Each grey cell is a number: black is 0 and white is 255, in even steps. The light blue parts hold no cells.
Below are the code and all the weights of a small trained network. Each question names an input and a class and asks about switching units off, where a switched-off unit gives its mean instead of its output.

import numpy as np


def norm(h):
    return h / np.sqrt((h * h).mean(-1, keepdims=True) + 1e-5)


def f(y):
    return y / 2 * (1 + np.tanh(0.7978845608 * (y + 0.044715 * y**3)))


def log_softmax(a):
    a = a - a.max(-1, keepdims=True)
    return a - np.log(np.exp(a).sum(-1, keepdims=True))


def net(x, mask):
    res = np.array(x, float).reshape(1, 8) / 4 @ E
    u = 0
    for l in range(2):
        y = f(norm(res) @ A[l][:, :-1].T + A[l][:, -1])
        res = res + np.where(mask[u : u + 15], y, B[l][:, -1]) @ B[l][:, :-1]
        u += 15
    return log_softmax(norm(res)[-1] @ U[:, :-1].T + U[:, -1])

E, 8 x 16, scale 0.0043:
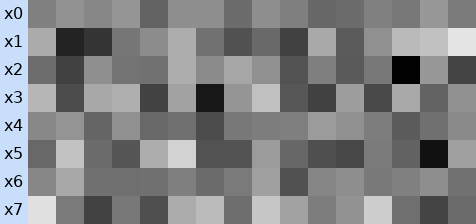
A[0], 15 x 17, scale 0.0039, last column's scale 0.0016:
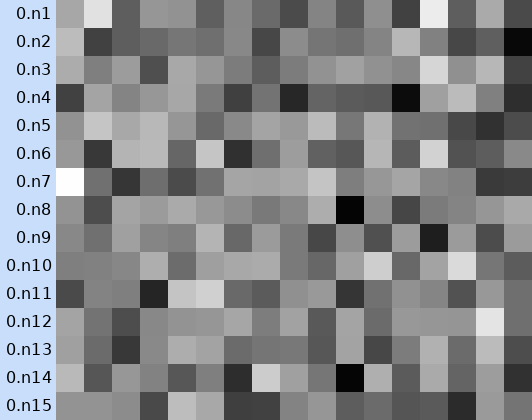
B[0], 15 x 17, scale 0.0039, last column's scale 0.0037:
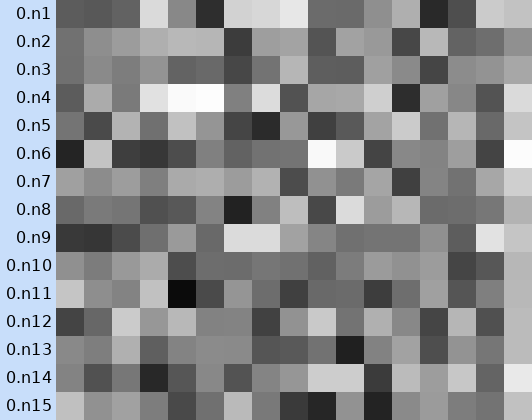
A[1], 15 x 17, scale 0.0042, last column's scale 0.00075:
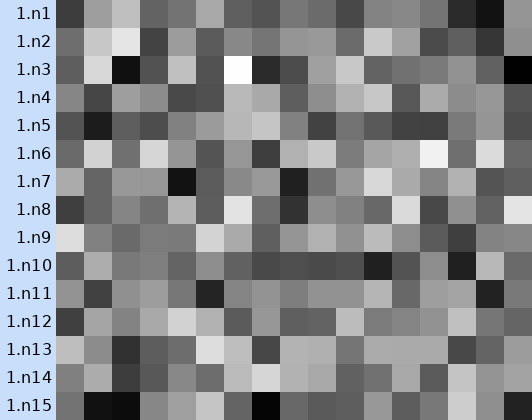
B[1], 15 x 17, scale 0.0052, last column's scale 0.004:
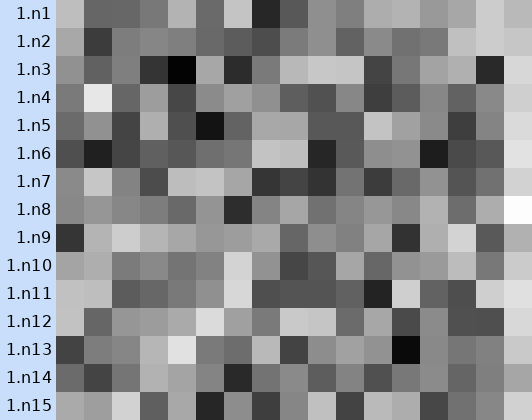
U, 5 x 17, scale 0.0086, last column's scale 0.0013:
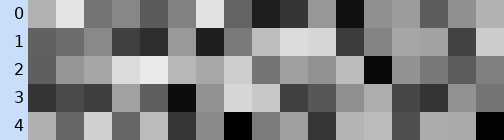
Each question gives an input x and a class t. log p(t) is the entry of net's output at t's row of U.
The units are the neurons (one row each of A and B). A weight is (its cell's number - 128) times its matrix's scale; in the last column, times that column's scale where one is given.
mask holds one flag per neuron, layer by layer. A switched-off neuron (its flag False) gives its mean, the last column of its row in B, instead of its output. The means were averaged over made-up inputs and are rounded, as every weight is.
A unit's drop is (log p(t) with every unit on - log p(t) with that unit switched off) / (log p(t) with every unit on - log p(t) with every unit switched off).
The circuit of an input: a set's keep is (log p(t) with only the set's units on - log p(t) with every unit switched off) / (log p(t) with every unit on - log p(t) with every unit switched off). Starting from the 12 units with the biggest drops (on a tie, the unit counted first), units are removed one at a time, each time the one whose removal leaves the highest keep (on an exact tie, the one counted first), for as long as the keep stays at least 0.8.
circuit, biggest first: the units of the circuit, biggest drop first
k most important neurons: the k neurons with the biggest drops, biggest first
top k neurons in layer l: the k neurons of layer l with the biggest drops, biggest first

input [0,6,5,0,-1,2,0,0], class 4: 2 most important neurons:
1.n15, 0.n12
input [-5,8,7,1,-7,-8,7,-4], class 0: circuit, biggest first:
1.n7, 1.n11
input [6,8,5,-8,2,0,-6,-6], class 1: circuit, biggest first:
1.n3
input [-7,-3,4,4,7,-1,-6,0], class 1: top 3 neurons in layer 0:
0.n14, 0.n6, 0.n1
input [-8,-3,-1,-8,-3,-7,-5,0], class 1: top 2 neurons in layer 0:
0.n11, 0.n15
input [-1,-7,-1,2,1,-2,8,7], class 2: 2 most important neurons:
1.n13, 0.n7
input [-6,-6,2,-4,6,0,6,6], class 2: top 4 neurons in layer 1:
1.n9, 1.n13, 1.n15, 1.n11
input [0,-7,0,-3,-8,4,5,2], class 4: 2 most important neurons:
0.n5, 1.n2
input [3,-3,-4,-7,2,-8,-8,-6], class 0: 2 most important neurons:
1.n11, 0.n6
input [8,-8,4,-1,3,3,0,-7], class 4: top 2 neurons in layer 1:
1.n1, 1.n2
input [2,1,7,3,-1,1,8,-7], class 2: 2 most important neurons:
0.n4, 1.n12
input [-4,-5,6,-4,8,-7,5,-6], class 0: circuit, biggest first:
1.n11, 1.n7
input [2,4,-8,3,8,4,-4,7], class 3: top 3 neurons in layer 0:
0.n1, 0.n4, 0.n3
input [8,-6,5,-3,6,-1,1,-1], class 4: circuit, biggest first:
1.n2
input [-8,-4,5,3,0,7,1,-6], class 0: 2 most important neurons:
0.n15, 0.n11
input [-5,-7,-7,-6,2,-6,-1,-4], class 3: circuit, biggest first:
1.n6, 0.n1
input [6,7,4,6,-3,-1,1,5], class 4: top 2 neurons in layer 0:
0.n12, 0.n13
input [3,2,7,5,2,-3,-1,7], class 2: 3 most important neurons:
1.n9, 0.n7, 1.n13
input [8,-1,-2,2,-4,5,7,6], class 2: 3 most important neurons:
1.n13, 1.n9, 1.n11
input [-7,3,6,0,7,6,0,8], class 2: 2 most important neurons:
1.n9, 1.n13
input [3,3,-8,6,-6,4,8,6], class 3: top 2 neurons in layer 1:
1.n6, 1.n3
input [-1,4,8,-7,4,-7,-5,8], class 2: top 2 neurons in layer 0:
0.n7, 0.n6
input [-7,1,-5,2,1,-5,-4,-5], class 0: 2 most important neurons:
1.n11, 1.n4
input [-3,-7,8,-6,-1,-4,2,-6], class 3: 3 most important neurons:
0.n9, 0.n6, 1.n5
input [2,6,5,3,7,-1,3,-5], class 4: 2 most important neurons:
1.n15, 0.n1
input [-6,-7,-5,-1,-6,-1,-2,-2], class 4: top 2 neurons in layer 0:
0.n5, 0.n9
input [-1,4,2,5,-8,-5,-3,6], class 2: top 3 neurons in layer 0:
0.n7, 0.n11, 0.n15
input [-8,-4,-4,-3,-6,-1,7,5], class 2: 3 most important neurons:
0.n7, 1.n13, 1.n9
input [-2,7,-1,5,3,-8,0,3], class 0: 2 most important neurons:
1.n7, 1.n4
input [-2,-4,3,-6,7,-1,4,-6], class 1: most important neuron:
1.n3
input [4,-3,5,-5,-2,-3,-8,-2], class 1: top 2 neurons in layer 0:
0.n1, 0.n3
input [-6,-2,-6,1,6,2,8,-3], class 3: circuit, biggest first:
0.n1
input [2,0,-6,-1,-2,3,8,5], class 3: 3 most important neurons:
1.n6, 0.n1, 0.n4
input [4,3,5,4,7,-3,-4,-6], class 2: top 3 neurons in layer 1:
1.n12, 1.n3, 1.n6
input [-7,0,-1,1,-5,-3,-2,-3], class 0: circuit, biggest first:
1.n11
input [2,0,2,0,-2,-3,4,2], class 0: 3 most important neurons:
0.n10, 0.n4, 1.n4
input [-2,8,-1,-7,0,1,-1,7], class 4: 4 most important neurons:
1.n15, 0.n6, 0.n13, 0.n12
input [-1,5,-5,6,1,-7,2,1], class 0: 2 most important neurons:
1.n7, 1.n11
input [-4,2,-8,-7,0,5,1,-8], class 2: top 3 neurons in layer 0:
0.n4, 0.n6, 0.n14
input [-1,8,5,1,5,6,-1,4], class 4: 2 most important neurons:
1.n15, 0.n12
